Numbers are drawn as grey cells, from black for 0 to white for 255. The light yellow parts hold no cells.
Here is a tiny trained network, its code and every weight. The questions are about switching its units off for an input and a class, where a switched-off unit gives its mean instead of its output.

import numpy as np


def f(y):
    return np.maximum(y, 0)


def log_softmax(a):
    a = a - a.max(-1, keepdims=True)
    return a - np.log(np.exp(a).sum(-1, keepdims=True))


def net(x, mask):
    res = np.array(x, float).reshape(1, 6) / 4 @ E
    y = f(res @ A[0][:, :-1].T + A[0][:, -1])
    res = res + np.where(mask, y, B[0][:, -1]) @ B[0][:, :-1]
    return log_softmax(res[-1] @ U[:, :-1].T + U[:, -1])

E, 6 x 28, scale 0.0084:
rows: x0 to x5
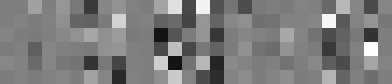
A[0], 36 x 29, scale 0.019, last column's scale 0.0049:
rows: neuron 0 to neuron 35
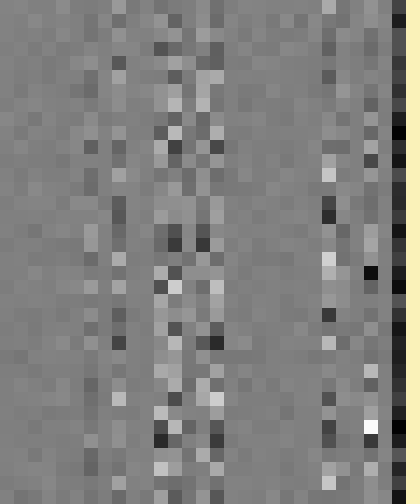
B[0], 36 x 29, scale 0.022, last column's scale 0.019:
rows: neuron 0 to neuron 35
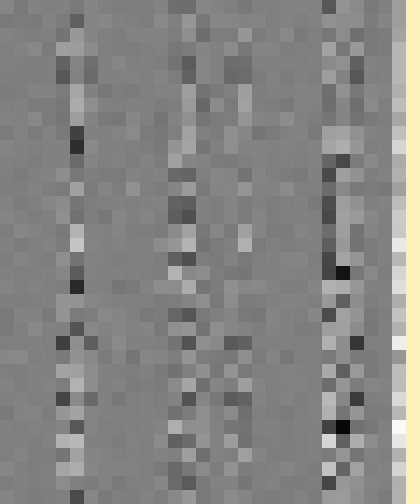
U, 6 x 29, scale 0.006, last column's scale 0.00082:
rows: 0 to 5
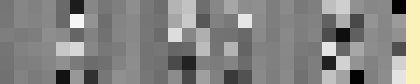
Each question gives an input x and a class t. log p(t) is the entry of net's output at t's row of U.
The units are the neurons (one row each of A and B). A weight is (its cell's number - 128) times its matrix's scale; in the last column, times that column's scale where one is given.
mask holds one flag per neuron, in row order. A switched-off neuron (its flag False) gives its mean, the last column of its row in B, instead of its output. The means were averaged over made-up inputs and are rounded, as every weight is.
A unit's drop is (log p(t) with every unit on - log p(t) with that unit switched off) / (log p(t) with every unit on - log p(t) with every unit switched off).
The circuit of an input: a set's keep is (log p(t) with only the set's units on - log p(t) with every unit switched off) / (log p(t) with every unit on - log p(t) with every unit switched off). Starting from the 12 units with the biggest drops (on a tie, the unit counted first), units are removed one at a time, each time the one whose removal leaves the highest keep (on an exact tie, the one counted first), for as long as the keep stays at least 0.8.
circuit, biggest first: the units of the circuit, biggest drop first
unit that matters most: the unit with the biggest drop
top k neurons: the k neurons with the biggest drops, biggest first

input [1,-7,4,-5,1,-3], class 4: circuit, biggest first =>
[neuron 15]
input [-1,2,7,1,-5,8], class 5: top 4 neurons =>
[neuron 24; neuron 33; neuron 26; neuron 4]
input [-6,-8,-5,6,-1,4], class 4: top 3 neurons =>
[neuron 15; neuron 22; neuron 14]
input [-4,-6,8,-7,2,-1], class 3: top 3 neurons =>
[neuron 31; neuron 30; neuron 3]
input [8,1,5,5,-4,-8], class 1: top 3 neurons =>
[neuron 27; neuron 24; neuron 7]
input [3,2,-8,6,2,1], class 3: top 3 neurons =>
[neuron 33; neuron 26; neuron 19]
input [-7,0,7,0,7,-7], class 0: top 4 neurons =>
[neuron 10; neuron 24; neuron 23; neuron 35]
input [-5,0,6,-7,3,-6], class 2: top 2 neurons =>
[neuron 19; neuron 24]
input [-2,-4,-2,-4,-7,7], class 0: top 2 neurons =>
[neuron 20; neuron 9]
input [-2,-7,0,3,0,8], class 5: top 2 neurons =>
[neuron 24; neuron 4]
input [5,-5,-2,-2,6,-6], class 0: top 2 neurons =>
[neuron 10; neuron 24]
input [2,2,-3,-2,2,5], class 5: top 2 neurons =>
[neuron 24; neuron 31]
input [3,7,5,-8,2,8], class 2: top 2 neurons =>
[neuron 19; neuron 28]
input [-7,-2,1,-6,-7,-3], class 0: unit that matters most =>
neuron 20
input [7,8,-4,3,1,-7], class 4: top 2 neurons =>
[neuron 18; neuron 12]
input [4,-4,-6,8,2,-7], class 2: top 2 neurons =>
[neuron 30; neuron 24]
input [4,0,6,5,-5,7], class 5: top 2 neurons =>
[neuron 24; neuron 33]
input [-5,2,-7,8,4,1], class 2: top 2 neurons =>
[neuron 30; neuron 31]
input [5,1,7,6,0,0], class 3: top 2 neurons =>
[neuron 31; neuron 19]
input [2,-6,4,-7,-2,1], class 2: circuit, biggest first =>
[neuron 19]
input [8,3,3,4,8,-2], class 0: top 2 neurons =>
[neuron 10; neuron 35]
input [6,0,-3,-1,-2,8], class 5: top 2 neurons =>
[neuron 24; neuron 17]
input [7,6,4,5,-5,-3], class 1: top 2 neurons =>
[neuron 27; neuron 7]
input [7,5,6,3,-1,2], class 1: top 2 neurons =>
[neuron 27; neuron 7]
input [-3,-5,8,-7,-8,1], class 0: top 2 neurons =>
[neuron 20; neuron 9]
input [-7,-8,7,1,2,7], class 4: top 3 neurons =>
[neuron 15; neuron 22; neuron 14]
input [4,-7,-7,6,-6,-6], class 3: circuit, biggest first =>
[neuron 33]
